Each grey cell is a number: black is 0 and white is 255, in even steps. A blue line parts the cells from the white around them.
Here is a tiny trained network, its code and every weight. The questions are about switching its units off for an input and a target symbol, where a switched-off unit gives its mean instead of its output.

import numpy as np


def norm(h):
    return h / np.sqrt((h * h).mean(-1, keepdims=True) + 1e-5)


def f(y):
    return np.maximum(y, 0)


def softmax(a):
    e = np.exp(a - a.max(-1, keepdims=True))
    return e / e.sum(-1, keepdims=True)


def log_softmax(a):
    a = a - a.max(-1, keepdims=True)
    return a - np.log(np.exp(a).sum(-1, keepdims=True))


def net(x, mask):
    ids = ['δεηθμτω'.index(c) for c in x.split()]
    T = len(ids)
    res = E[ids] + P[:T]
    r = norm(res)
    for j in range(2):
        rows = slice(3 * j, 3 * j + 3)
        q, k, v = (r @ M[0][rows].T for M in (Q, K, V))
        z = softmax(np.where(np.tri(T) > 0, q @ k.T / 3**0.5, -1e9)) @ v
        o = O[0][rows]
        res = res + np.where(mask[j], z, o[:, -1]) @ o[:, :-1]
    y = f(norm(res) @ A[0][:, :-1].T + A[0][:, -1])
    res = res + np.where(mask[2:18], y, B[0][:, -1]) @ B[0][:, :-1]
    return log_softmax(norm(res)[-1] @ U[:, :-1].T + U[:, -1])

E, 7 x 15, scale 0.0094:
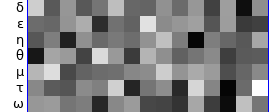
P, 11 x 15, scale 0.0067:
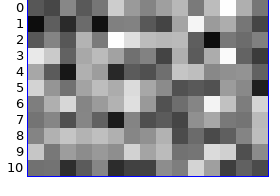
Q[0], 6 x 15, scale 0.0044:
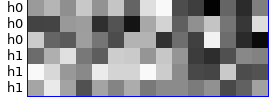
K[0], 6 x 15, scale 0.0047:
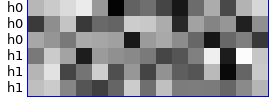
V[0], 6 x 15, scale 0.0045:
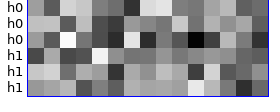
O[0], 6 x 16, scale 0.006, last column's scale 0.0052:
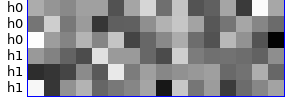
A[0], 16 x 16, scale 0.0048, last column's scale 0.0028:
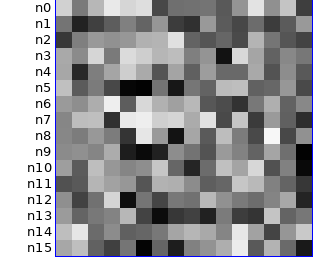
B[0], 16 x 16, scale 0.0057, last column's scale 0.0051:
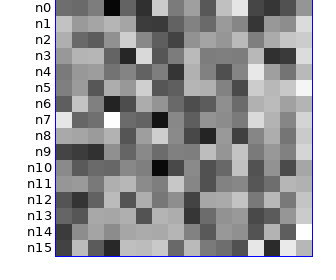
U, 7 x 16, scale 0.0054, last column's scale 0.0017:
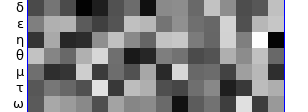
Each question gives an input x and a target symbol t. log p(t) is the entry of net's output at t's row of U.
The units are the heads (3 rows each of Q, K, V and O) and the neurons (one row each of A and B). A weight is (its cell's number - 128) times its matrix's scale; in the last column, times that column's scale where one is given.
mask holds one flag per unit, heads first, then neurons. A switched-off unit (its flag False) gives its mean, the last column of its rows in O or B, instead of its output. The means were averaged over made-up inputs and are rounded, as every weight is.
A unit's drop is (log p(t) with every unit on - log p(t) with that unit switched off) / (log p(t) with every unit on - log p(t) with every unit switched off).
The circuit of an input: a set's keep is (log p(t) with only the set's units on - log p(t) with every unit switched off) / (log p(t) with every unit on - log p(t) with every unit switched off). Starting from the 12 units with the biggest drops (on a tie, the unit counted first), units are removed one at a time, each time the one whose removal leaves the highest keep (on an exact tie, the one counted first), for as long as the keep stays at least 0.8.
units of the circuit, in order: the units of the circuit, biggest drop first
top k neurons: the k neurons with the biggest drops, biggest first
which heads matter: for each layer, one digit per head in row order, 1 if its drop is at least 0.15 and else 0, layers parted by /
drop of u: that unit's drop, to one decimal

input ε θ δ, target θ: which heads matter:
00
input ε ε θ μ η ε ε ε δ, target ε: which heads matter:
10
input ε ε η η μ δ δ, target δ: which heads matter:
00
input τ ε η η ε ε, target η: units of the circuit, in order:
(h1, n2)
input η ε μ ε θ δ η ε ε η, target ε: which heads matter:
10
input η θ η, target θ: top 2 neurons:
(n7, n1)
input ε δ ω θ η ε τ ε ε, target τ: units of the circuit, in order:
(h0)
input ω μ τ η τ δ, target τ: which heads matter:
10
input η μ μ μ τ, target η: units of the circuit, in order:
(h0, n15)
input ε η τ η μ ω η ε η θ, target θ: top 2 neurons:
(n7, n2)
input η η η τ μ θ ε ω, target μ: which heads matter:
01
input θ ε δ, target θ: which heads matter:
01
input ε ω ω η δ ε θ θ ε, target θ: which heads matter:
01
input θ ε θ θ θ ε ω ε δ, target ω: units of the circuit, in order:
(h0, n8)
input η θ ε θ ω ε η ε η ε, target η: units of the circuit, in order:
(h1)
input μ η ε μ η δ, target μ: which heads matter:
11
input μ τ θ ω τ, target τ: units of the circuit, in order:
(n13, h0)
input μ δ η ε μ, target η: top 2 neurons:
(n15, n5)
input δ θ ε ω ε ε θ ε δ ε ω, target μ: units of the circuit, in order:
(n9, n13, n5)
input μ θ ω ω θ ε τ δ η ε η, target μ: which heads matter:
01
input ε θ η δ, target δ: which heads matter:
00
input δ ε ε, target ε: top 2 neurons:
(n5, n6)
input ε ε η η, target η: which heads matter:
01
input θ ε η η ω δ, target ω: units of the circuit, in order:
(h0)
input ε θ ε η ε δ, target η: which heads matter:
11
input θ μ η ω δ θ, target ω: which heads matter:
10
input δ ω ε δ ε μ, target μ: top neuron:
(n7)
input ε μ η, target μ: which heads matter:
11
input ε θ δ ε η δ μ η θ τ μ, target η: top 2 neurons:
(n5, n15)
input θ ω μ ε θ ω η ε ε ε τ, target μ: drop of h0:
0.1
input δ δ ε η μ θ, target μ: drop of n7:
0.2
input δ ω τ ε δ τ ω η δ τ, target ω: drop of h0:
0.9
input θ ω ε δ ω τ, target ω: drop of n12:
0.0
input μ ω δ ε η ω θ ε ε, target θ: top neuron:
(n2)
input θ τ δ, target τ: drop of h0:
1.4
